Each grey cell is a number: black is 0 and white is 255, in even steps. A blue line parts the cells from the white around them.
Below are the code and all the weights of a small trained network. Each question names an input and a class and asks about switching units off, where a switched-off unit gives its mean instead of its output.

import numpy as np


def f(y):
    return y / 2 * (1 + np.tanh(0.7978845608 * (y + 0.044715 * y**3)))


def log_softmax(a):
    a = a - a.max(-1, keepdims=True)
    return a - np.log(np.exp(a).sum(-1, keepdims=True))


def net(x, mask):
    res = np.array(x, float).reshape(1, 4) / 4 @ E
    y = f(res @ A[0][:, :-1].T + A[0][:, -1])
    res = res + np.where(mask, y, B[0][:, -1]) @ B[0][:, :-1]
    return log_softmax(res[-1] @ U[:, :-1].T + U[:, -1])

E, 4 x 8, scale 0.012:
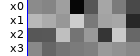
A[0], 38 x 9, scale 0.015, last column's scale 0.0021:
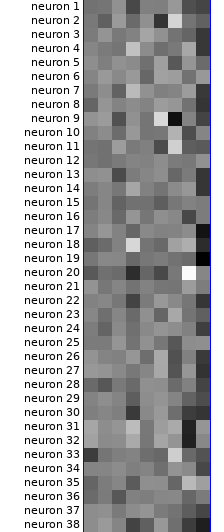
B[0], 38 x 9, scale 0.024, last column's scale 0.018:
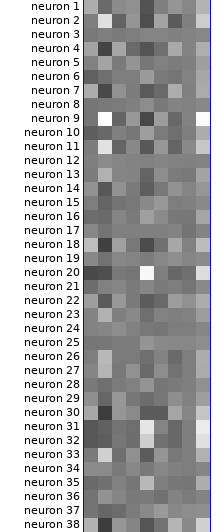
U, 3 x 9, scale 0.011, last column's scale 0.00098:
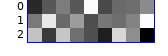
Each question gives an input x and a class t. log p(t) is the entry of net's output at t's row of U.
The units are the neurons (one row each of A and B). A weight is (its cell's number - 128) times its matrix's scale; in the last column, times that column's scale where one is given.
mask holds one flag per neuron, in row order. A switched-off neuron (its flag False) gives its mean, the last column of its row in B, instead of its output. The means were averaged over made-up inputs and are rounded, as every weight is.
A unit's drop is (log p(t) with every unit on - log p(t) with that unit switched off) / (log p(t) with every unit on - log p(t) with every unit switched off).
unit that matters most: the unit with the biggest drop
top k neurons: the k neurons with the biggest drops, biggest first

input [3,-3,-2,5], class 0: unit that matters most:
neuron 20
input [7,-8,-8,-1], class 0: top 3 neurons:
[neuron 20; neuron 35; neuron 2]
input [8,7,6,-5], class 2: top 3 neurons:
[neuron 38; neuron 1; neuron 30]
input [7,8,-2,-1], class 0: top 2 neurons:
[neuron 31; neuron 32]
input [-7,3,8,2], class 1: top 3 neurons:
[neuron 2; neuron 11; neuron 33]
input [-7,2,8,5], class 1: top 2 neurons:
[neuron 2; neuron 11]
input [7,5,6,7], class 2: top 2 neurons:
[neuron 9; neuron 38]
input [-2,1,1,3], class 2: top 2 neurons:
[neuron 9; neuron 20]
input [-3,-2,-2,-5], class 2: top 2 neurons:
[neuron 31; neuron 32]
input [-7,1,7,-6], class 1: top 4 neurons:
[neuron 2; neuron 11; neuron 33; neuron 38]
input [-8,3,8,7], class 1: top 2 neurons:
[neuron 2; neuron 11]
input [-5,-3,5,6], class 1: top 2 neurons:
[neuron 2; neuron 38]
